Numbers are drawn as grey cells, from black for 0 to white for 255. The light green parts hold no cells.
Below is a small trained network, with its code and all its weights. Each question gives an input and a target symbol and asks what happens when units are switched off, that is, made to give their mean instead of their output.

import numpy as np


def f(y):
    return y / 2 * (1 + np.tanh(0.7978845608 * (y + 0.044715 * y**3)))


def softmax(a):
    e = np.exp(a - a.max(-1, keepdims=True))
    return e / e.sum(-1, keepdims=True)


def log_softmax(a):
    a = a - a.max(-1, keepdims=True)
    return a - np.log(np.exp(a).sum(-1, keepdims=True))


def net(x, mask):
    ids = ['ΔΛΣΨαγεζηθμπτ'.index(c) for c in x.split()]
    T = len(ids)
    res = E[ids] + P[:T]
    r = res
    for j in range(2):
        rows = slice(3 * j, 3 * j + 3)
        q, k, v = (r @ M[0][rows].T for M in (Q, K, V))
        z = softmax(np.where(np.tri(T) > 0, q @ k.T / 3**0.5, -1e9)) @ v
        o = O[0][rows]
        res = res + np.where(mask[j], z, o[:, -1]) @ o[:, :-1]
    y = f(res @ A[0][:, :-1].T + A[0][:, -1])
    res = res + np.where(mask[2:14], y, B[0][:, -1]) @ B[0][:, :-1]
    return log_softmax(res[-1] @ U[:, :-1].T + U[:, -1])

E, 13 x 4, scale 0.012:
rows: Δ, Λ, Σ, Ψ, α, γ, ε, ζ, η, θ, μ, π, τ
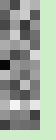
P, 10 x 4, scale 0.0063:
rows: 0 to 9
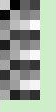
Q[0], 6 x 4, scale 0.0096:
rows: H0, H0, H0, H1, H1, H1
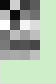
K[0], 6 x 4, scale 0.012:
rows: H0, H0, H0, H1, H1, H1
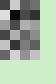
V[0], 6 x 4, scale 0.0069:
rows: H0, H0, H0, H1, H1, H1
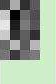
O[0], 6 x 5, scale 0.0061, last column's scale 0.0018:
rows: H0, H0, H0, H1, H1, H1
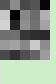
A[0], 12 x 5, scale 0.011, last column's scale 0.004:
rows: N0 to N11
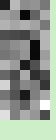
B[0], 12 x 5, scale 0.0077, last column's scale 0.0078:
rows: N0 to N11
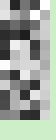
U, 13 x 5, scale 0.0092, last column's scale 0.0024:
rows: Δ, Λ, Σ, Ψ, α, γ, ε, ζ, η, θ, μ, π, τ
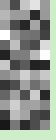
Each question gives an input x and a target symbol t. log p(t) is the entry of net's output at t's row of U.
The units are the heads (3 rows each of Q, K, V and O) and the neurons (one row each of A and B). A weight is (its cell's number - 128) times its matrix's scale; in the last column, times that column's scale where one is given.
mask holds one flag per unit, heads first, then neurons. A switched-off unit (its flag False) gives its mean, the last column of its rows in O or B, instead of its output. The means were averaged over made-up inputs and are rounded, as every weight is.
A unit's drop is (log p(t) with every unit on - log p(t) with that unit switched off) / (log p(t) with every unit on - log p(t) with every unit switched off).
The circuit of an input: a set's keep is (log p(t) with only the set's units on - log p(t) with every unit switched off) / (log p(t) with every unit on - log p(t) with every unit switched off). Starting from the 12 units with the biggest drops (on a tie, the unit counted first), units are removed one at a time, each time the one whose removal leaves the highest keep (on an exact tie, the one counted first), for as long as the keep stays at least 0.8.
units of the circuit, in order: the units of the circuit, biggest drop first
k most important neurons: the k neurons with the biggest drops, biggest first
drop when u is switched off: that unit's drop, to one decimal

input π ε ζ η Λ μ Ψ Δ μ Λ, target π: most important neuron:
(N4)
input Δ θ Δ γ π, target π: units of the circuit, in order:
(N4; N5; H1)
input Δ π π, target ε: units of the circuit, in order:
(H0; N11)
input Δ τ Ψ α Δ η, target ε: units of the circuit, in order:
(H0; N11; N8)
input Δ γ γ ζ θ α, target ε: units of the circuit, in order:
(H0; N11; N6)
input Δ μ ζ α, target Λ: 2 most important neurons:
(N4; N5)
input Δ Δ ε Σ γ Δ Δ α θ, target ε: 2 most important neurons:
(N9; N11)
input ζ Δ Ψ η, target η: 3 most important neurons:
(N7; N5; N3)
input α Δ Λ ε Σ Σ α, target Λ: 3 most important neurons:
(N4; N8; N5)
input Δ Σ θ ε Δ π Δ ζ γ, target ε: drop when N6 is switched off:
0.1
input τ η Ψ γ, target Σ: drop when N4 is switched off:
0.2
